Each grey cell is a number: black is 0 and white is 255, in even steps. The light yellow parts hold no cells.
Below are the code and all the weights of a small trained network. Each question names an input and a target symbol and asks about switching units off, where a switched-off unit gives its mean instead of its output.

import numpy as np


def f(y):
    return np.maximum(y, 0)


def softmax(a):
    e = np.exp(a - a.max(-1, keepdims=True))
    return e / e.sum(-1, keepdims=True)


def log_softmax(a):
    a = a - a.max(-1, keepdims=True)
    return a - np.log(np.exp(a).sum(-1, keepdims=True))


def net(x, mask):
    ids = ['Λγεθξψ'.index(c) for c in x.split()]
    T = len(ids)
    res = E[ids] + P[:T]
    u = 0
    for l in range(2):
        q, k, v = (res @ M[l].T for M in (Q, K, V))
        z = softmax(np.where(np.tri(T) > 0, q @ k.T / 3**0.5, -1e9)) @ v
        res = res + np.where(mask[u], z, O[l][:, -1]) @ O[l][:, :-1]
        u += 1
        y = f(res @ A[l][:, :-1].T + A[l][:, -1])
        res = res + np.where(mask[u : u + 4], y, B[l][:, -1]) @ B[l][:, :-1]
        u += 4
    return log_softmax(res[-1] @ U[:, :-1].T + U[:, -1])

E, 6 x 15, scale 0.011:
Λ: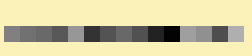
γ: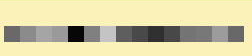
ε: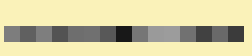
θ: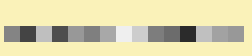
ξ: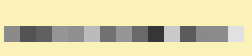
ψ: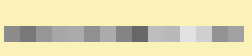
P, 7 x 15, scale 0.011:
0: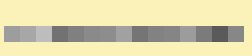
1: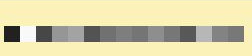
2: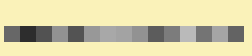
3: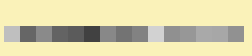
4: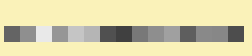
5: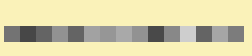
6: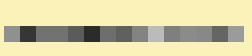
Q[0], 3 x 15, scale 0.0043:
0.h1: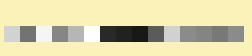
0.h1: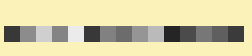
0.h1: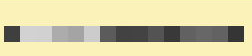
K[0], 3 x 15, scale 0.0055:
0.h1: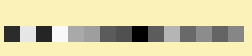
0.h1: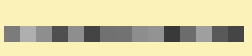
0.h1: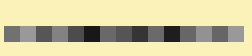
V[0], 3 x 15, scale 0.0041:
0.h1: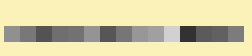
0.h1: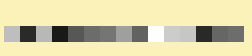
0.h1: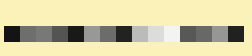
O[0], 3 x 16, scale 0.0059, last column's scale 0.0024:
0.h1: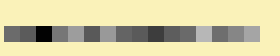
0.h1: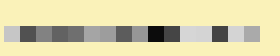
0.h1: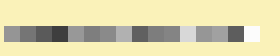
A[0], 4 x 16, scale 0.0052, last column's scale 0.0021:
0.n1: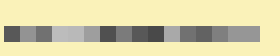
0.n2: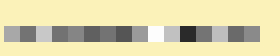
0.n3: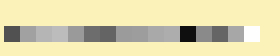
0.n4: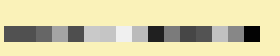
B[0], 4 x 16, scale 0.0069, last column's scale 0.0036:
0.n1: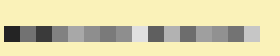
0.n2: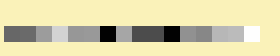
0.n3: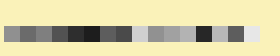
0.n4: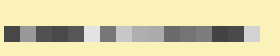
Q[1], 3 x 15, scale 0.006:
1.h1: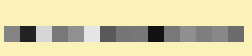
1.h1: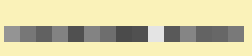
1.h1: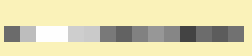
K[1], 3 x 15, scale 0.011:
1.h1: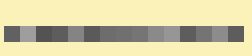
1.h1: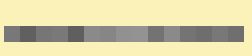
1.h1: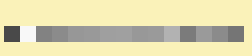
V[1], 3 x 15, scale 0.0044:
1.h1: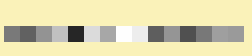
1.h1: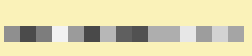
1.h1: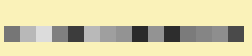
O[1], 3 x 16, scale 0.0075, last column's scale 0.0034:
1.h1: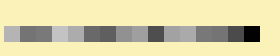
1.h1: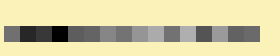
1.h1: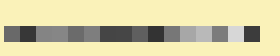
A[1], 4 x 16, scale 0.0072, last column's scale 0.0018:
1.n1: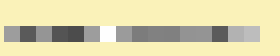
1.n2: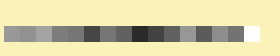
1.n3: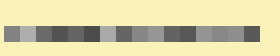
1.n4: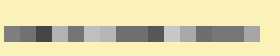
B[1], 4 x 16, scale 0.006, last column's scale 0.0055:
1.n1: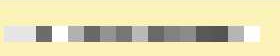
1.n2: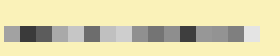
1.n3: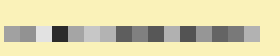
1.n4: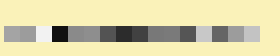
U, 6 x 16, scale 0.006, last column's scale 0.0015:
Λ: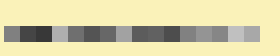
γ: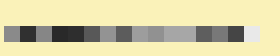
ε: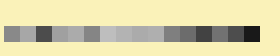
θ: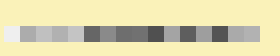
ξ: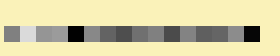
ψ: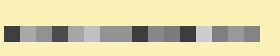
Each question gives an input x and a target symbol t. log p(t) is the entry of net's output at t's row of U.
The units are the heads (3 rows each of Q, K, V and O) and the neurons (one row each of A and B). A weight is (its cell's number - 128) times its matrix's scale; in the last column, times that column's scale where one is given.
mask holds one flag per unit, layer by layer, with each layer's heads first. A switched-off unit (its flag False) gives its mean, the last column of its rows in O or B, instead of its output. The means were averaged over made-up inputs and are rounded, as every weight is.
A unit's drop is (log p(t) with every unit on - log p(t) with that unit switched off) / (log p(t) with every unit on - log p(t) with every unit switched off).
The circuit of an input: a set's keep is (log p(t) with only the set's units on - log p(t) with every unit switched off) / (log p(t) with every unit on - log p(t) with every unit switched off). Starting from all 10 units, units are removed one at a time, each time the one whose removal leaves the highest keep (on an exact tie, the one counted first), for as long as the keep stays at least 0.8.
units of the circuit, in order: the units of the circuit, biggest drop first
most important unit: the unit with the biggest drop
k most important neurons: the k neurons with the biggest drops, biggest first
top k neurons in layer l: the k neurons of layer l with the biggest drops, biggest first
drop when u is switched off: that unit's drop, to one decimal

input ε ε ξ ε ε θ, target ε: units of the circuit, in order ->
1.n1, 0.n4
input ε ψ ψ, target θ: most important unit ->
1.n1
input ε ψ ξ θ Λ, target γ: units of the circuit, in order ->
1.h1, 0.h1, 0.n3
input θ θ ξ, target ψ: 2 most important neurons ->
1.n4, 0.n4
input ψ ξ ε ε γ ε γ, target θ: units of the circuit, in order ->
1.n1, 0.n2, 1.n3, 0.h1
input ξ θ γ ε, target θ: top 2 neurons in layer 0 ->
0.n4, 0.n3
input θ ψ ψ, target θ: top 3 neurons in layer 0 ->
0.n2, 0.n3, 0.n1
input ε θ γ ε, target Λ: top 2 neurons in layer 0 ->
0.n2, 0.n3
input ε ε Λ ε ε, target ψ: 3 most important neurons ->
1.n1, 0.n2, 0.n3
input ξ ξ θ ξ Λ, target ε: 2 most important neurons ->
0.n1, 0.n3
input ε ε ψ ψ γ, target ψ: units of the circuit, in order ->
1.h1, 0.h1, 1.n1
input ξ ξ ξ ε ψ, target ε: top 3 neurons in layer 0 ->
0.n3, 0.n1, 0.n2
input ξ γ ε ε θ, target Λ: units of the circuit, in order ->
0.n2, 1.h1, 0.h1, 0.n3
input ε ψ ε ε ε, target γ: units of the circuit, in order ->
1.h1
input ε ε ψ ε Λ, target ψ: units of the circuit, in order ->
1.h1, 1.n1, 0.h1
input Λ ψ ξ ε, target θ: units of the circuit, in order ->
1.h1, 0.n4, 0.h1
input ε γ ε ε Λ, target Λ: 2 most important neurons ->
0.n2, 1.n2
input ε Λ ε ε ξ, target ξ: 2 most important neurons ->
0.n3, 0.n2
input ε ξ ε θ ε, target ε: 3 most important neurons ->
0.n2, 0.n1, 0.n3
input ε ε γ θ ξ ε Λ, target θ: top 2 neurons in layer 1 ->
1.n3, 1.n1
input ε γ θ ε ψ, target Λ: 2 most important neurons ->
0.n2, 0.n3
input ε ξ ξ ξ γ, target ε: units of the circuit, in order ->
1.h1, 0.h1, 0.n1
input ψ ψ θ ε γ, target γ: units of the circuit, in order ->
1.h1, 0.n3, 0.h1
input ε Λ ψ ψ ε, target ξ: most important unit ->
0.n2
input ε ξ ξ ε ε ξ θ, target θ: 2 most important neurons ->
1.n1, 1.n3
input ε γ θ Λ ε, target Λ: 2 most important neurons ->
0.n2, 1.n2
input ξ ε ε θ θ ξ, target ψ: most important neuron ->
1.n4
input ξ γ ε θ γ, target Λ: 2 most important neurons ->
0.n2, 1.n2
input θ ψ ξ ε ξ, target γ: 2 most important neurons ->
0.n3, 1.n1
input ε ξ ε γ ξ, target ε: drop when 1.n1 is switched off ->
0.0
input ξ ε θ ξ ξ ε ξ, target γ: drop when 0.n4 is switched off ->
0.1
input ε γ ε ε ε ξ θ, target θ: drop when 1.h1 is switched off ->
0.0
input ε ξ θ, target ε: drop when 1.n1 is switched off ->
0.5
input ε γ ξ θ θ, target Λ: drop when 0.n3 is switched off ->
0.2
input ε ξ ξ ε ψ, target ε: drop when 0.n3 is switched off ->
0.2
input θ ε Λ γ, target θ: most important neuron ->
1.n2
